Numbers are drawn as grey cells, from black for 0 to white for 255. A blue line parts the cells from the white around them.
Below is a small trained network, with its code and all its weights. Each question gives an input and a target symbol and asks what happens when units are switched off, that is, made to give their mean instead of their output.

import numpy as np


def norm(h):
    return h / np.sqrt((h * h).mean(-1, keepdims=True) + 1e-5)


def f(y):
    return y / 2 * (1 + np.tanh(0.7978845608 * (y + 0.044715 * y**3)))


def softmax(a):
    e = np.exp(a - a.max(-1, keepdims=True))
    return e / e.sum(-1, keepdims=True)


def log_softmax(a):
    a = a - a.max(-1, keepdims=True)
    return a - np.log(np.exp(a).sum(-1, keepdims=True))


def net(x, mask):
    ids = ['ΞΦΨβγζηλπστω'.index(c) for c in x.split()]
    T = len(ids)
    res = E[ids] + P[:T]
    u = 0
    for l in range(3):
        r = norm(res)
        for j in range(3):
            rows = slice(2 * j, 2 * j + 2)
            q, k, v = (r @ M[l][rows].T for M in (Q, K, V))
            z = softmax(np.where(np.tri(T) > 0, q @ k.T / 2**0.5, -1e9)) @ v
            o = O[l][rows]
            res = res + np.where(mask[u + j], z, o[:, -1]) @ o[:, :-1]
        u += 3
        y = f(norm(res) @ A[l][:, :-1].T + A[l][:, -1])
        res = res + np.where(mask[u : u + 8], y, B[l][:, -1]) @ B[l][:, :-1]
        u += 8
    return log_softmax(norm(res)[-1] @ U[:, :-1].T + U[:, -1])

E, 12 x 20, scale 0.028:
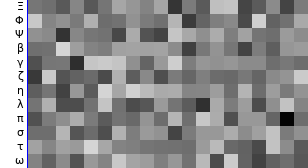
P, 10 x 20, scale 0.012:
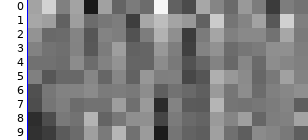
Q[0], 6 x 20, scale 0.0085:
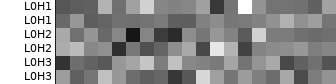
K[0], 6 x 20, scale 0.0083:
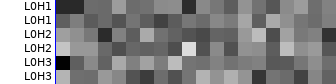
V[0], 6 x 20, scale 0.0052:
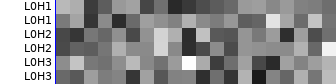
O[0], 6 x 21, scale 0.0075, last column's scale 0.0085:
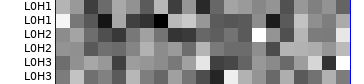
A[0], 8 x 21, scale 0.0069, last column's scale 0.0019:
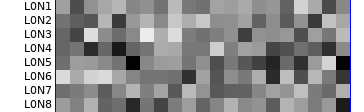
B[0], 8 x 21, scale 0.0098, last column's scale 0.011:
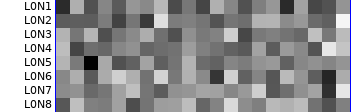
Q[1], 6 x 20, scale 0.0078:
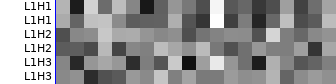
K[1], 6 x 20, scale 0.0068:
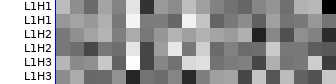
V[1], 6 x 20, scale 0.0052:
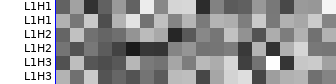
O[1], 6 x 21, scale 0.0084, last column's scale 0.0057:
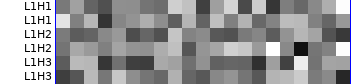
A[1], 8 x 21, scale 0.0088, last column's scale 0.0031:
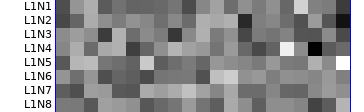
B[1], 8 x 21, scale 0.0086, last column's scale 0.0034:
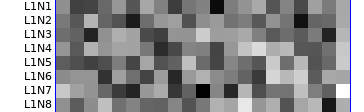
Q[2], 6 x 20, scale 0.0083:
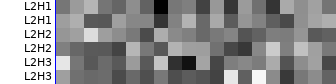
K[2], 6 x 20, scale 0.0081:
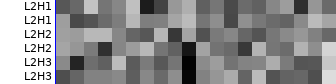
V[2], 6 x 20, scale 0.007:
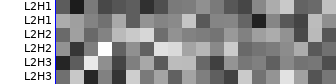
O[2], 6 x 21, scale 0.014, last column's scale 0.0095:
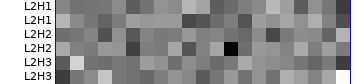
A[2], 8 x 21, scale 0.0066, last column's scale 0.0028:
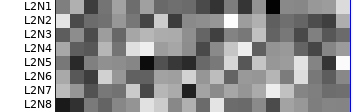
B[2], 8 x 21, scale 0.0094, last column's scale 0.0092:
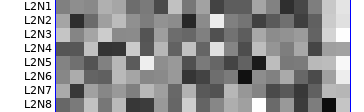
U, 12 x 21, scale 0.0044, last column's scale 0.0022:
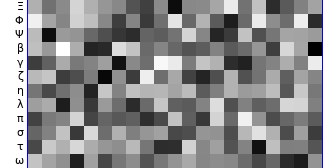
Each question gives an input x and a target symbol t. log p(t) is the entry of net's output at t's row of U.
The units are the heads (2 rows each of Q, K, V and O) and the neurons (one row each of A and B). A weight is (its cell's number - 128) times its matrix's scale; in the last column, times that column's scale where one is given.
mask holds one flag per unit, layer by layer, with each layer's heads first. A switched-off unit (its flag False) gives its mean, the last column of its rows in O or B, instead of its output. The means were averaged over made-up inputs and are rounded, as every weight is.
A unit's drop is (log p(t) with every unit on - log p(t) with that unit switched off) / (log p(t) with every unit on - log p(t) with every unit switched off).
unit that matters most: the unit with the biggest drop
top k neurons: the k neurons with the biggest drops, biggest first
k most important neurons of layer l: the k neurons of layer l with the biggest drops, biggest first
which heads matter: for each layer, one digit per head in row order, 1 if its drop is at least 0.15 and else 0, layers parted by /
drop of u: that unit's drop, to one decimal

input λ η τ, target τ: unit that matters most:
L0N1
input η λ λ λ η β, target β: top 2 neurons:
(L0N3 L1N7)
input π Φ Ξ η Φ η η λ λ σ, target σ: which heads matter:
001 / 000 / 000
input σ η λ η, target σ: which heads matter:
000 / 001 / 000
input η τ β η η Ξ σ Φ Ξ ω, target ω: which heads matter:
010 / 000 / 001
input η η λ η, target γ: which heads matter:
000 / 000 / 010
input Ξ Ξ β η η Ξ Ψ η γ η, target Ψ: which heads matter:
001 / 000 / 001
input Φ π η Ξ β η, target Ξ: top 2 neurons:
(L2N8 L0N4)
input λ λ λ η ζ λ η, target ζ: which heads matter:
010 / 100 / 000
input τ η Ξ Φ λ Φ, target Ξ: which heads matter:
000 / 001 / 000
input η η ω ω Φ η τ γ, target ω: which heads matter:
000 / 000 / 001
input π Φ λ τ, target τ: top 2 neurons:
(L1N8 L0N1)
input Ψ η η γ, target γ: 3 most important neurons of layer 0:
(L0N2 L0N6 L0N1)
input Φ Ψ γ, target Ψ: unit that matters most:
L2H3
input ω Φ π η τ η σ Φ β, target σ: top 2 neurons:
(L1N5 L0N8)
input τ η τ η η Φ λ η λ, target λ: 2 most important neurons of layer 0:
(L0N2 L0N6)
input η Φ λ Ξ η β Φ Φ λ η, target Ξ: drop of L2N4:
-0.1
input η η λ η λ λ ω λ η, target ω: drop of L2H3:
0.4
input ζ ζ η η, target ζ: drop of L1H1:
0.1
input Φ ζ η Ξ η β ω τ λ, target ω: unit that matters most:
L2H3
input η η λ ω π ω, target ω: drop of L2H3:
0.8
